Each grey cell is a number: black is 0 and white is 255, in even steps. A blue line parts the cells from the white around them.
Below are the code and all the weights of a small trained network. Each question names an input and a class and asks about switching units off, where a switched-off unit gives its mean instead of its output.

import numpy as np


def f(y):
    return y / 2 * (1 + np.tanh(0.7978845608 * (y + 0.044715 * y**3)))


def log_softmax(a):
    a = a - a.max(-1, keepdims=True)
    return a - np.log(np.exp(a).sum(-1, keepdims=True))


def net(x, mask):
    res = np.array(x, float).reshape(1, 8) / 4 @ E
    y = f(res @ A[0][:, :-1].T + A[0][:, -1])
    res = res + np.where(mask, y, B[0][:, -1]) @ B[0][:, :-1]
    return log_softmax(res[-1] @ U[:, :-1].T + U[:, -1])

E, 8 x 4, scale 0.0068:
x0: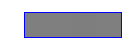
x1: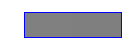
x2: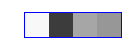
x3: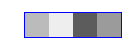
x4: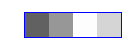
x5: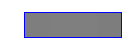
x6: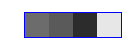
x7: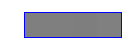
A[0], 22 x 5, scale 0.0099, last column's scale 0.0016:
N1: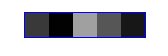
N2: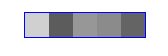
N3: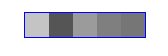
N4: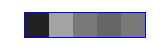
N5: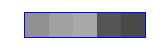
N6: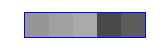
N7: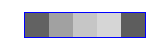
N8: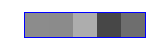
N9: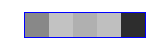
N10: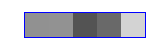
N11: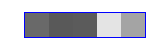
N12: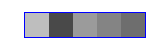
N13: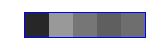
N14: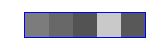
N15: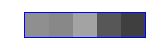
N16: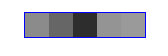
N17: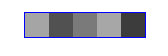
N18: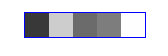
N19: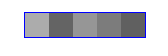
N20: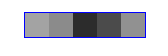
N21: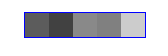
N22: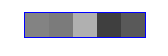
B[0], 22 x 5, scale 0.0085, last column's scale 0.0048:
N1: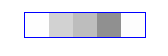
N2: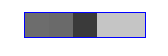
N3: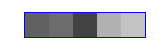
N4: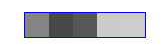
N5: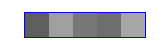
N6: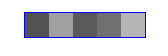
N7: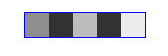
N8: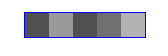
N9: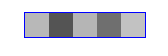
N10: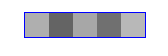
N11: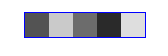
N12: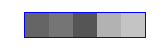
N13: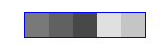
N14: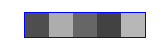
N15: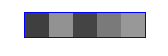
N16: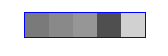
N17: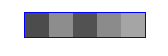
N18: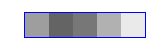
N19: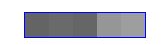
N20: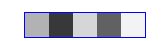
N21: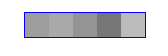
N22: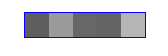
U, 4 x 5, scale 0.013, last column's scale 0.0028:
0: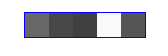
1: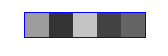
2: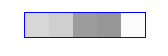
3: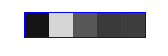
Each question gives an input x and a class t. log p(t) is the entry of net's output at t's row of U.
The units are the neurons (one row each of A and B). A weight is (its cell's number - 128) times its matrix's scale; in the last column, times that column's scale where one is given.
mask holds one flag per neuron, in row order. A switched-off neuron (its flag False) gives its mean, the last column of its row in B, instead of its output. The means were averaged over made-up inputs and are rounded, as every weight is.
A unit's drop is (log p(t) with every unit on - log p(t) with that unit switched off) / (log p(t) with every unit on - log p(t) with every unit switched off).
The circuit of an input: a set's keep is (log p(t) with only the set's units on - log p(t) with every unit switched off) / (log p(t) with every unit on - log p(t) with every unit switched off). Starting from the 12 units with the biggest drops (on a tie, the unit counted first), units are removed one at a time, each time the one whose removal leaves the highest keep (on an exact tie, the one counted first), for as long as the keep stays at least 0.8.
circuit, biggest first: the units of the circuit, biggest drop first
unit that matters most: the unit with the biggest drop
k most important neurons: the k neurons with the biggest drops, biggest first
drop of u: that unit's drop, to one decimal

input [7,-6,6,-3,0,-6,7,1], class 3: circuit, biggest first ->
(N11 N14)
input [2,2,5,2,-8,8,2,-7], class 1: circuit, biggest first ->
(N20)
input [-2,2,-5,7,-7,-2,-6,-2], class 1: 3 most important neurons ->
(N20 N1 N10)
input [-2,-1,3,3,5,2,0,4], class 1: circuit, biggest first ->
(N7 N1)
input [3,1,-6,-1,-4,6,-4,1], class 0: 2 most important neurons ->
(N13 N4)
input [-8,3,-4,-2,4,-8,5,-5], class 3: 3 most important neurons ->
(N11 N20 N14)
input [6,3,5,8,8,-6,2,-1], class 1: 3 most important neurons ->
(N7 N9 N1)
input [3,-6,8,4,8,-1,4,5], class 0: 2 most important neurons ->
(N2 N3)
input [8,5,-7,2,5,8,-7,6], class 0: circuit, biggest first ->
(N4 N13)
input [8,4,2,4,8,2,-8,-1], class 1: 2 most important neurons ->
(N9 N7)
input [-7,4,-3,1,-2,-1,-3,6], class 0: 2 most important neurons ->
(N1 N11)
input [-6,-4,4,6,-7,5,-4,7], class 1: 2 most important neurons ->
(N20 N1)
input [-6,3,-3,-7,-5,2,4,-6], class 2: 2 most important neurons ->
(N1 N7)
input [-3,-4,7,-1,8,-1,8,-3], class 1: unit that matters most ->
N7
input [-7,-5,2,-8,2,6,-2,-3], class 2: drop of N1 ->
0.5
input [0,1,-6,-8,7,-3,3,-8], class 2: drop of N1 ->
1.0
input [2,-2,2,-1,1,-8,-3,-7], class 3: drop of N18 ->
0.2
